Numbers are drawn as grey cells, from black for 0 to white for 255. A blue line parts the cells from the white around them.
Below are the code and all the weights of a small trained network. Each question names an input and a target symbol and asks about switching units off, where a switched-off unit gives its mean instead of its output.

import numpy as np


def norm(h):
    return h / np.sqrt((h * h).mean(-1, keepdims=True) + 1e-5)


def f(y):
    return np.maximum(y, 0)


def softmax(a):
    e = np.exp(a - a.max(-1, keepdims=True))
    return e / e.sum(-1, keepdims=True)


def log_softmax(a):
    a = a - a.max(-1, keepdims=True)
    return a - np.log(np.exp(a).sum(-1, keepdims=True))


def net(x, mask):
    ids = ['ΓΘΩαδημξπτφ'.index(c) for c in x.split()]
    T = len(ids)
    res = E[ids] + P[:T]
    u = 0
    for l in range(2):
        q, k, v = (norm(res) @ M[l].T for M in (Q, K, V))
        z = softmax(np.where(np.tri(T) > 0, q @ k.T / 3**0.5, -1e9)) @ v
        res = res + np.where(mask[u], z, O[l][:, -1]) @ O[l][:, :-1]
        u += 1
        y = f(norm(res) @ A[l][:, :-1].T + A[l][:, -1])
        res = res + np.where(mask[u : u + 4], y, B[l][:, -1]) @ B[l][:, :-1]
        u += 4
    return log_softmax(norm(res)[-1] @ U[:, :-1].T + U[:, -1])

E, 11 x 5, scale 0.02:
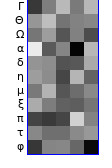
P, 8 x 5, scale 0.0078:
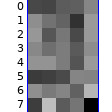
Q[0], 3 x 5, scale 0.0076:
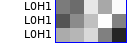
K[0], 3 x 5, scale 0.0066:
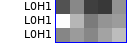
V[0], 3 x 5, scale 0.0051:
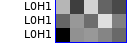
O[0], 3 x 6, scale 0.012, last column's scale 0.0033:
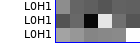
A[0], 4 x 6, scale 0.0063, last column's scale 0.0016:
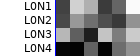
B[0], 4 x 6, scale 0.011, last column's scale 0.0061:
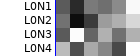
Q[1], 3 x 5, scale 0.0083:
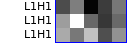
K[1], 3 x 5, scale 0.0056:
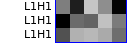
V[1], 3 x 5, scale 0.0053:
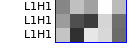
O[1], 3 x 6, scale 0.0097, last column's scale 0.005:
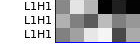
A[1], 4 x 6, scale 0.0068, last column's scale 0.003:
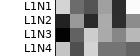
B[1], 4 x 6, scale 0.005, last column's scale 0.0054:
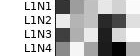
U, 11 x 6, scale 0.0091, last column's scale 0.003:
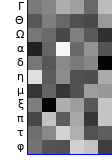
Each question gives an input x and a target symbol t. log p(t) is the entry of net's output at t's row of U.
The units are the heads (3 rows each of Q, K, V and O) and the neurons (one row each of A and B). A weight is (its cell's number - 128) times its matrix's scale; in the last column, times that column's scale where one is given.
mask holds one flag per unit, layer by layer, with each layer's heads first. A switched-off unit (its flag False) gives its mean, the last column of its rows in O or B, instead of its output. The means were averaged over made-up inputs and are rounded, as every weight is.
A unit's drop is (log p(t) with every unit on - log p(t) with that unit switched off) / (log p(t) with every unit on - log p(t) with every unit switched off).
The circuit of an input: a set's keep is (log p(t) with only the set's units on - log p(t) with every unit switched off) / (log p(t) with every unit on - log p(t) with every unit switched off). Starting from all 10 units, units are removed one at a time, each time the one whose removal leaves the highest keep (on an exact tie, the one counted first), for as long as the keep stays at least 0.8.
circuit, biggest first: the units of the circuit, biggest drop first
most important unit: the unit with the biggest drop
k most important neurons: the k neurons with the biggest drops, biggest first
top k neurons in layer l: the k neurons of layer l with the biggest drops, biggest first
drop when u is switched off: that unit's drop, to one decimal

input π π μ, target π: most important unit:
L0H1
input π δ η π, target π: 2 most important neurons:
L0N3, L0N1
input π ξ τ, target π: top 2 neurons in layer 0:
L0N3, L0N1
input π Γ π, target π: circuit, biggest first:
L0N3, L0H1, L1H1, L0N2
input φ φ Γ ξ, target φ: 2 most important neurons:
L0N4, L1N2
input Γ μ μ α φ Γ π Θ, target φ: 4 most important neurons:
L0N3, L0N1, L0N2, L1N4
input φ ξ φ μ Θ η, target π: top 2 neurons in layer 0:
L0N3, L0N2
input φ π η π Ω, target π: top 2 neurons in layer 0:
L0N3, L0N1
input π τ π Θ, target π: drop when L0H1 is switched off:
0.2
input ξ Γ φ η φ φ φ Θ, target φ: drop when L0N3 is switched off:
0.0
